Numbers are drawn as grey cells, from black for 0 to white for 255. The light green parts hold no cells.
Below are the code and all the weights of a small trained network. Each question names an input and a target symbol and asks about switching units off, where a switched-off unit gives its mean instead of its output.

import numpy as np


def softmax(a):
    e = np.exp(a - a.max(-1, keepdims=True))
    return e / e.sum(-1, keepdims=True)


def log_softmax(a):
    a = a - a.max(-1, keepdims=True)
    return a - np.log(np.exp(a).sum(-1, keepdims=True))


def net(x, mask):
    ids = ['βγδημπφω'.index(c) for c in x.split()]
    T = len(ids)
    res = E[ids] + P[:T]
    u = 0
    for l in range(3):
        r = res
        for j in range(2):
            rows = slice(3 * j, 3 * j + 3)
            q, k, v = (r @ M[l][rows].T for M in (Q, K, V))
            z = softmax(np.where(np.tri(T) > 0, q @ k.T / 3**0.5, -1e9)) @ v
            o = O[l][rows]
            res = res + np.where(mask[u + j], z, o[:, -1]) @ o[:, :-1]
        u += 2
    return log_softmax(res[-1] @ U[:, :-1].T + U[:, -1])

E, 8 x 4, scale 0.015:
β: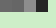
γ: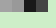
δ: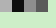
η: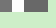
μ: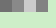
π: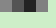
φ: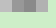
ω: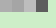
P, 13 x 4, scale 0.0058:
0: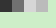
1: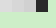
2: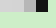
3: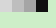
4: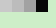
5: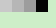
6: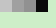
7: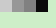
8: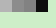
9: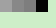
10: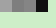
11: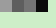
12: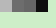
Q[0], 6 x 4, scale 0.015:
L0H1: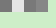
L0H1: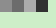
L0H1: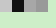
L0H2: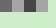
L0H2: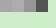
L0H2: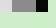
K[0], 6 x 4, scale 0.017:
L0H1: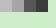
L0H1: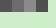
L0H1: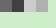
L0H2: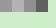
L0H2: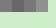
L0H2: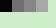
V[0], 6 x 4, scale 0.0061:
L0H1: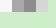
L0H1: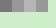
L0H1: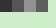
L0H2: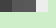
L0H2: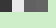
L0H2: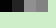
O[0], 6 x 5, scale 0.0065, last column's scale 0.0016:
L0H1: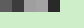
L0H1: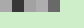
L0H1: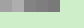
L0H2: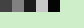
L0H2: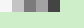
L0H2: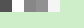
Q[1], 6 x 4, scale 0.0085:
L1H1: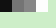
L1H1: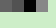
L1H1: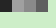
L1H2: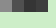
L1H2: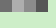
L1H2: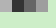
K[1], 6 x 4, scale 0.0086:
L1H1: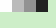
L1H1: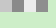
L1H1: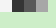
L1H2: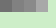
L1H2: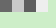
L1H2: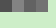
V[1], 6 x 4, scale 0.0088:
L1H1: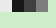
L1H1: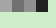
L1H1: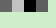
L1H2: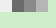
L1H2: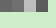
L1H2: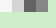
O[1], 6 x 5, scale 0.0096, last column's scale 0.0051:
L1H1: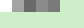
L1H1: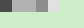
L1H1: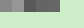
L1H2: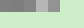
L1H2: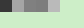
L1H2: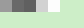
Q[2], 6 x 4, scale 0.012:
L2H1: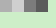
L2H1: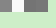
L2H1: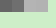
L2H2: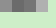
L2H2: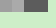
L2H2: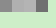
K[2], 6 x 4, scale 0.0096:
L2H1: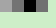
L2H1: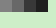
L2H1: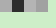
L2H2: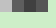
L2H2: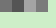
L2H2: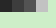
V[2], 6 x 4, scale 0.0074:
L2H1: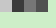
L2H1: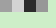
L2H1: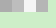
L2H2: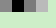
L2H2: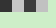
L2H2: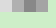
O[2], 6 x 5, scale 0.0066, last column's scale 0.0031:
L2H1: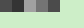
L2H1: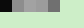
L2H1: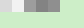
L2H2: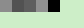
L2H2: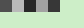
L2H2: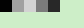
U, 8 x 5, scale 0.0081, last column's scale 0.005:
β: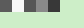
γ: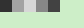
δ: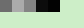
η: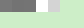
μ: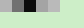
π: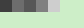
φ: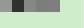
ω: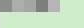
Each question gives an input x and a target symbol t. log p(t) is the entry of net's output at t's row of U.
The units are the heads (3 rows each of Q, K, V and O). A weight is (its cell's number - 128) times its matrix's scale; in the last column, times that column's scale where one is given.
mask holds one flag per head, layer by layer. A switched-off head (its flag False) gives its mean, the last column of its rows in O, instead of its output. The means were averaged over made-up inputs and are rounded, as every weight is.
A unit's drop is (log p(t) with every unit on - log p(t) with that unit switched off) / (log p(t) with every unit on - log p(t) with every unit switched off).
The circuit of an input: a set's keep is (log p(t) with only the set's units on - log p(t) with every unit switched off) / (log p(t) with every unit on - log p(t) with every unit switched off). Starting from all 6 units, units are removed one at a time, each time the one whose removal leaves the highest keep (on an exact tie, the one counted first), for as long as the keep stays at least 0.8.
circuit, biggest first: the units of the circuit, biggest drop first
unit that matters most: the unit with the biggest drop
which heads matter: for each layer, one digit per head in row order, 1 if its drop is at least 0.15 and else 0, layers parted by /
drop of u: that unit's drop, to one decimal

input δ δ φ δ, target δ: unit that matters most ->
L0H2
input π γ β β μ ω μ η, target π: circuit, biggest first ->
[L2H1; L1H1; L0H2]
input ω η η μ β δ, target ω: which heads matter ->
01 / 10 / 10
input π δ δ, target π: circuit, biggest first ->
[L2H1; L0H2; L1H1]
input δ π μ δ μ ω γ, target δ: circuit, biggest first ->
[L1H2; L0H2]
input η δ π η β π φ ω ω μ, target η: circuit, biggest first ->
[L1H2; L0H2]
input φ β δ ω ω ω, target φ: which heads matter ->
11 / 10 / 01
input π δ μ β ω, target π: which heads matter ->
01 / 10 / 10
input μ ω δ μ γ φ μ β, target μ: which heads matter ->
01 / 10 / 11
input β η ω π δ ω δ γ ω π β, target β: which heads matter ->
11 / 10 / 01
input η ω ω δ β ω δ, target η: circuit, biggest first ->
[L0H2; L1H2]
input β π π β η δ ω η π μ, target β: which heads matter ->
11 / 10 / 01
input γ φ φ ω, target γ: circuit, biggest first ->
[L2H2; L2H1; L1H1; L0H2]
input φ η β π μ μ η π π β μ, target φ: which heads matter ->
11 / 10 / 11
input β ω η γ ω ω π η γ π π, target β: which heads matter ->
01 / 10 / 11
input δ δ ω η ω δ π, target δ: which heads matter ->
01 / 01 / 00
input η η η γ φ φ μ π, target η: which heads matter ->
01 / 01 / 01
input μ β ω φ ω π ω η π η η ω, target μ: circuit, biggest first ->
[L1H1; L2H2]
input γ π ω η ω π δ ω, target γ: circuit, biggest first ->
[L2H1; L2H2; L0H2; L1H1]
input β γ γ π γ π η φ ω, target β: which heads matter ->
11 / 10 / 01
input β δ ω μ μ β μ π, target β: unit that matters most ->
L2H1
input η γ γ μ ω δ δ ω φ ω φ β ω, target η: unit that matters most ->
L1H2
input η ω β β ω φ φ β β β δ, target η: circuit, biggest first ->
[L0H2; L1H2; L2H2]
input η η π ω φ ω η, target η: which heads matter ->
01 / 01 / 00
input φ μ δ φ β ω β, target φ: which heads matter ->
11 / 10 / 01
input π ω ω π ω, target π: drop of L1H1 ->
0.4
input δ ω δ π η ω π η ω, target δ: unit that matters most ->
L0H2
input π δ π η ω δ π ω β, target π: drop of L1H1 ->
0.4
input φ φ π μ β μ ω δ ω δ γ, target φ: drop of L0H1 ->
0.2
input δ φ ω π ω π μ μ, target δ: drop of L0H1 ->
0.1
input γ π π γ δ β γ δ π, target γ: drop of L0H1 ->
0.0
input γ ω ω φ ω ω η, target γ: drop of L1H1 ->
0.2
